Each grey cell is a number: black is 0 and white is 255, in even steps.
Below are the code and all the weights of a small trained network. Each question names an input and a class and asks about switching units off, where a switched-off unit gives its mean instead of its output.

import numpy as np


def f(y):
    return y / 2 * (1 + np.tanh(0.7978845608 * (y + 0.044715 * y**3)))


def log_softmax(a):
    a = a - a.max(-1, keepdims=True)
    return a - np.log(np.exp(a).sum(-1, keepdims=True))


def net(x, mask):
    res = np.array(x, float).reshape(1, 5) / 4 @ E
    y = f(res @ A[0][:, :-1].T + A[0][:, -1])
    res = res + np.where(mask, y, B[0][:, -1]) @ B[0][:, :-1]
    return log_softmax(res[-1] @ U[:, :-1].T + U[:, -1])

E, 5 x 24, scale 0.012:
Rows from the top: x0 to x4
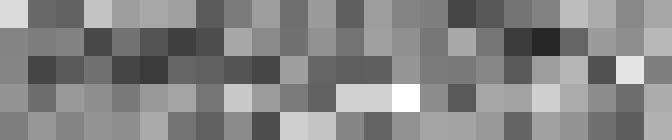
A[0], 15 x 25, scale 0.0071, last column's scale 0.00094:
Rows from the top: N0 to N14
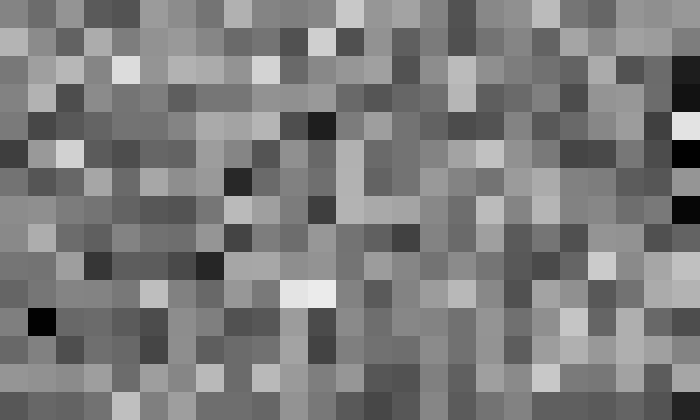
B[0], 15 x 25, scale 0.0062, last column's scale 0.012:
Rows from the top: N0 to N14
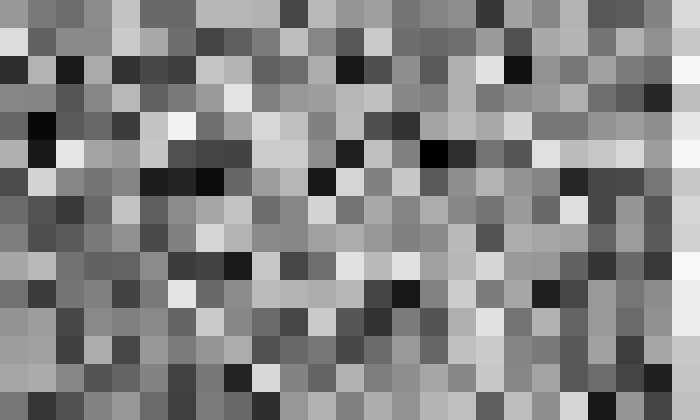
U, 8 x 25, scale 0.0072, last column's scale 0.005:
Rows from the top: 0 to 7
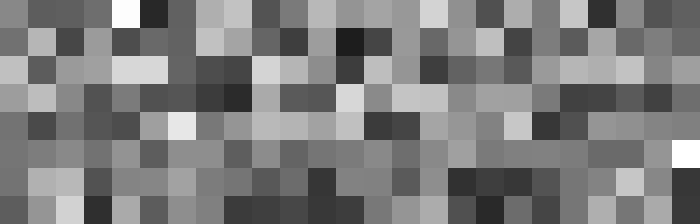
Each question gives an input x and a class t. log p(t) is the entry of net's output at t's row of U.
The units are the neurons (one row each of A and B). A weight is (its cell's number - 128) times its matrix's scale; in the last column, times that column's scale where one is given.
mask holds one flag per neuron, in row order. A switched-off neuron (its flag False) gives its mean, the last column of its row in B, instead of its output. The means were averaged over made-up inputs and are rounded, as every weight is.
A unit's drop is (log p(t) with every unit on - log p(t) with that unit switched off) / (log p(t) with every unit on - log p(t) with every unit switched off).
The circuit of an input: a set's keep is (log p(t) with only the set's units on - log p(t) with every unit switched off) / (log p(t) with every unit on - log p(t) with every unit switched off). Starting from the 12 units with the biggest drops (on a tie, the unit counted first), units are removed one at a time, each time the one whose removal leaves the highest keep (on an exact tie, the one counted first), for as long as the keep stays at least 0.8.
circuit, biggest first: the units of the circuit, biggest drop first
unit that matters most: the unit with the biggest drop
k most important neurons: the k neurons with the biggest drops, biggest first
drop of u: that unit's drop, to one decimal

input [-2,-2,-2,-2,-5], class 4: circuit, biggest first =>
(N4)
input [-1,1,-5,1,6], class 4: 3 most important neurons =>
(N10; N11; N12)
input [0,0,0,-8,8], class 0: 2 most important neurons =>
(N14; N3)
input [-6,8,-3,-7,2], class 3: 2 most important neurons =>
(N9; N7)
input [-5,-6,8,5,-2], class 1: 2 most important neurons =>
(N11; N12)
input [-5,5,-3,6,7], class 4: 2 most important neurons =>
(N10; N14)
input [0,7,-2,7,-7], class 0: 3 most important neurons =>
(N7; N0; N10)
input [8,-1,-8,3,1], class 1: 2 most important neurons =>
(N2; N5)
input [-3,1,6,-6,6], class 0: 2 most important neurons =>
(N14; N3)
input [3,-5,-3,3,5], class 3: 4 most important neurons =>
(N4; N5; N6; N13)
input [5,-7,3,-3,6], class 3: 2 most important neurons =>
(N6; N5)
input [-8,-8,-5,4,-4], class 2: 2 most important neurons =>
(N5; N9)
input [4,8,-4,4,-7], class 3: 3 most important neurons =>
(N9; N10; N5)
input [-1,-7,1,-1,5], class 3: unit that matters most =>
N6
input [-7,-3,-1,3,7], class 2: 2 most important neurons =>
(N5; N4)
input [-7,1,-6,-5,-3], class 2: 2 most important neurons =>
(N5; N11)
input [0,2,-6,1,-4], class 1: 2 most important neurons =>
(N2; N10)
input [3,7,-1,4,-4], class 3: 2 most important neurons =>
(N9; N5)
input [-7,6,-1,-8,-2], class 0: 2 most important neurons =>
(N8; N3)
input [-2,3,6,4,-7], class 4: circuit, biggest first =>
(N4)
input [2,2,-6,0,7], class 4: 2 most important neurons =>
(N10; N11)
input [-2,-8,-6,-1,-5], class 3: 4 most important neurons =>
(N6; N13; N11; N12)
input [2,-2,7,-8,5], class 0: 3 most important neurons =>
(N14; N3; N2)
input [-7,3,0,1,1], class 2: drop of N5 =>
0.7
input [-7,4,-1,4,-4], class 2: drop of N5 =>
0.9
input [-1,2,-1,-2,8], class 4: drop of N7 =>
0.0
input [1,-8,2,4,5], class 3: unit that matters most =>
N6
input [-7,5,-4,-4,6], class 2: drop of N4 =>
0.1
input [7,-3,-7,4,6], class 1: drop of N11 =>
-0.1
